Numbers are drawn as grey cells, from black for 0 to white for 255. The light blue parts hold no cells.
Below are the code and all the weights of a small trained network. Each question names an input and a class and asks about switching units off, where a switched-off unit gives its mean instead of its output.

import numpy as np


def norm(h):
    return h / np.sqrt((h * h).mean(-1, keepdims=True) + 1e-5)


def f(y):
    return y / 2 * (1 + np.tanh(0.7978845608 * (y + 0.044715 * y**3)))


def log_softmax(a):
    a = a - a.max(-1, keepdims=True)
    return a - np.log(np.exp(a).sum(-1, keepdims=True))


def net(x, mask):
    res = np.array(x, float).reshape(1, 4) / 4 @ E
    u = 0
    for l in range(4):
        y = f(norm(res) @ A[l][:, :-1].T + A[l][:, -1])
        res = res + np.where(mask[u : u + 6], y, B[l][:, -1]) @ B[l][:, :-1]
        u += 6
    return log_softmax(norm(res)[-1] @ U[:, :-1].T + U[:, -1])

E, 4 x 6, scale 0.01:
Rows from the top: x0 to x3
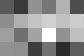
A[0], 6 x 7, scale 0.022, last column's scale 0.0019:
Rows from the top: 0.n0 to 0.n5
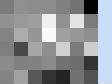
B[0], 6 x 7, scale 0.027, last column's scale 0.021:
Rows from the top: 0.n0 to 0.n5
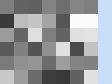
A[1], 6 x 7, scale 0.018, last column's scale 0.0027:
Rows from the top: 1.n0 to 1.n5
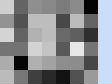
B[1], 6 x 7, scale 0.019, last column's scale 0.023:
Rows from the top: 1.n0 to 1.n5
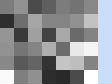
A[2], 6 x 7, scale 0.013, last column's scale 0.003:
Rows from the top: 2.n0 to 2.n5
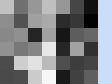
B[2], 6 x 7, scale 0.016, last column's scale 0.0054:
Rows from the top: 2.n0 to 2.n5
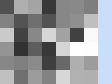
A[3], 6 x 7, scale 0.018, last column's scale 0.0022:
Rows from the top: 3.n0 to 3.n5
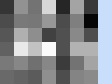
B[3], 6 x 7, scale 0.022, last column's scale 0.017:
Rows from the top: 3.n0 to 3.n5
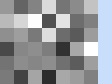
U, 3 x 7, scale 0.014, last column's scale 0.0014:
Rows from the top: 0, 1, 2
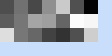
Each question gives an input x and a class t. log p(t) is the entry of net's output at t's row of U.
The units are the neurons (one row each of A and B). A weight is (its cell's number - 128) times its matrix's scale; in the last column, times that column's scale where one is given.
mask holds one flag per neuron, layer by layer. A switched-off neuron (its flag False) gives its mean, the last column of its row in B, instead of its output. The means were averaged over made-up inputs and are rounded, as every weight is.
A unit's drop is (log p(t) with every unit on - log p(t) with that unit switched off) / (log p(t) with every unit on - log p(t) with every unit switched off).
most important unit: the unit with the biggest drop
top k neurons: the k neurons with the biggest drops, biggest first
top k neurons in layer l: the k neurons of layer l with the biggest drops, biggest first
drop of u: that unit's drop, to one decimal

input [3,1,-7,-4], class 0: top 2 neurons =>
[0.n1 0.n5]
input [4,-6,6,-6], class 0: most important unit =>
0.n3
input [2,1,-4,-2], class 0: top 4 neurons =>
[0.n1 0.n5 1.n5 0.n2]
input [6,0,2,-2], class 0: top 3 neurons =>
[0.n3 0.n1 1.n3]
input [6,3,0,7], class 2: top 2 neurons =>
[0.n1 0.n2]
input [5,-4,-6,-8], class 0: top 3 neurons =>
[0.n1 0.n5 1.n5]
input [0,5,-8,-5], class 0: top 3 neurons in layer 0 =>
[0.n1 0.n5 0.n2]
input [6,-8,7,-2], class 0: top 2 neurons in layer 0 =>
[0.n1 0.n5]
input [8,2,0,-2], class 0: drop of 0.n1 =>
0.2
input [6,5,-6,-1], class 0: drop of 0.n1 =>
0.4
